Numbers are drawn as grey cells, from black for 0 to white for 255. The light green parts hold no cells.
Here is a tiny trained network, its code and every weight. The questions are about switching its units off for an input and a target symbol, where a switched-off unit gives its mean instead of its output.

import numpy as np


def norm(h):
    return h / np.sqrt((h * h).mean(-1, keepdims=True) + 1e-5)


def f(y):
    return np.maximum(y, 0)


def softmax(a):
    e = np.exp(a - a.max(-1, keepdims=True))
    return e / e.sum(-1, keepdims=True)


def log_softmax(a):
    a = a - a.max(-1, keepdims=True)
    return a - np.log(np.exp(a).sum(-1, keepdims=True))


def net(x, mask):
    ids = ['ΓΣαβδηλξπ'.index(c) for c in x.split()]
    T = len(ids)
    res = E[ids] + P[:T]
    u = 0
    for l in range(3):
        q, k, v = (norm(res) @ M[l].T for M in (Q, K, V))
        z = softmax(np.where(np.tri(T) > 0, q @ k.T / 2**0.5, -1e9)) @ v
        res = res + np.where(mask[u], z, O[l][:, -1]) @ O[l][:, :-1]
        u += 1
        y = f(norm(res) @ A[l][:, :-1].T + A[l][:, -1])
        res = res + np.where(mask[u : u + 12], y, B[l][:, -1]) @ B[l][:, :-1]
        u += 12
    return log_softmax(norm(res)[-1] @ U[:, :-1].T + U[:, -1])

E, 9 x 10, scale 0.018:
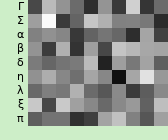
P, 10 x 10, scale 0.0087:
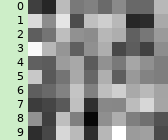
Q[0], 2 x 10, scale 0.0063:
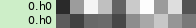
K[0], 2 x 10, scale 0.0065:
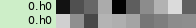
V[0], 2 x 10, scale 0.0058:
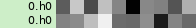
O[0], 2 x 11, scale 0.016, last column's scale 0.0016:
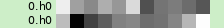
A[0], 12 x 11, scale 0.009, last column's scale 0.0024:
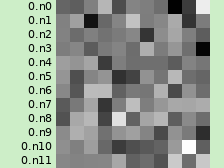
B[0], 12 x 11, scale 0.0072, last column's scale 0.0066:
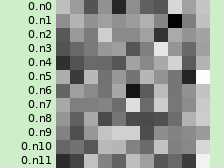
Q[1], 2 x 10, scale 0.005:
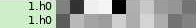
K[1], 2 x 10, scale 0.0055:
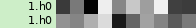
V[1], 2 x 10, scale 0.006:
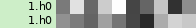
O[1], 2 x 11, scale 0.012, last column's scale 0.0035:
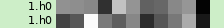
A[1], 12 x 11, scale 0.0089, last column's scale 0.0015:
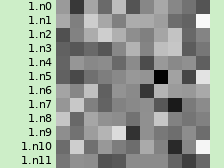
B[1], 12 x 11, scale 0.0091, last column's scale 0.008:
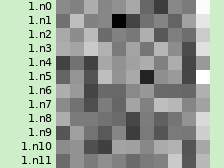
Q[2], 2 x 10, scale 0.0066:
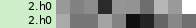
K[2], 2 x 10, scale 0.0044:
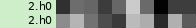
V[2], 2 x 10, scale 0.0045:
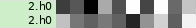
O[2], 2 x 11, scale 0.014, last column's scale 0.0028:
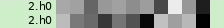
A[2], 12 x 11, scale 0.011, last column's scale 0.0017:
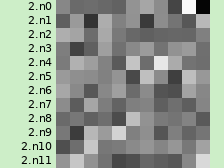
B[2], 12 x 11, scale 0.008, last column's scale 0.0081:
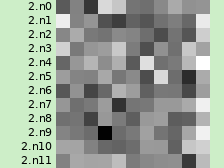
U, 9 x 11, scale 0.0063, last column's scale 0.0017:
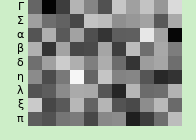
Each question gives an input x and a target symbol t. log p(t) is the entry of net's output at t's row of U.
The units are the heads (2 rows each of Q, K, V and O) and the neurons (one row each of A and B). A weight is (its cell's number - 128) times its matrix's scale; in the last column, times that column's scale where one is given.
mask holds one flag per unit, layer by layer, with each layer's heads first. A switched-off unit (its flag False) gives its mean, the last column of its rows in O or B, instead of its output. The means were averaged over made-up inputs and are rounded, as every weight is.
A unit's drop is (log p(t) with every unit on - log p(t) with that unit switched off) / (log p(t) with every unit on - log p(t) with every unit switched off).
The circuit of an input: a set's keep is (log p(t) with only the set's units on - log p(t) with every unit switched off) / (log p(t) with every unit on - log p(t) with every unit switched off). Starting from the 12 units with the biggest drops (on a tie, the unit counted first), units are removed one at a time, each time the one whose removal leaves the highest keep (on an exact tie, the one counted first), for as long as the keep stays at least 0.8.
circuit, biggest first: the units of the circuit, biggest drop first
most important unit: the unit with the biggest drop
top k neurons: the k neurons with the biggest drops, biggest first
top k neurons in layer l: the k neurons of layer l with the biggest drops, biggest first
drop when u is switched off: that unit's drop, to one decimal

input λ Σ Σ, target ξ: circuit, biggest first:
0.h0
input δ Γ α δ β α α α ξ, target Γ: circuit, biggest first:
0.h0, 2.n1
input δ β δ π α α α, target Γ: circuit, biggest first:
0.h0, 1.h0
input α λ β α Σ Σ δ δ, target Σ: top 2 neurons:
0.n1, 2.n9
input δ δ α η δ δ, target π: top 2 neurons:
2.n9, 1.n2
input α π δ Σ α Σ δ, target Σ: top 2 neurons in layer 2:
2.n9, 2.n4
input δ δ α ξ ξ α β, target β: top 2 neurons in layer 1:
1.n0, 1.n3
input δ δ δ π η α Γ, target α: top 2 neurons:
0.n11, 0.n6
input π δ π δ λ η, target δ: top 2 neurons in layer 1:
1.n2, 1.n5
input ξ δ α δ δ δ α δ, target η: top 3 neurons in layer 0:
0.n11, 0.n6, 0.n8
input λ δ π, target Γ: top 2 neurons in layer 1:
1.n5, 1.n0
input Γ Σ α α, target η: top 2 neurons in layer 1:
1.n3, 1.n5
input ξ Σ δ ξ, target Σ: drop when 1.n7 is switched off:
0.2
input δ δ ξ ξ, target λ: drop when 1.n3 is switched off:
0.1
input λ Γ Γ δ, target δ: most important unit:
2.h0
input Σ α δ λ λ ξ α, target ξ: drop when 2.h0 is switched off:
0.1
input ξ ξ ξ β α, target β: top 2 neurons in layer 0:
0.n10, 0.n11
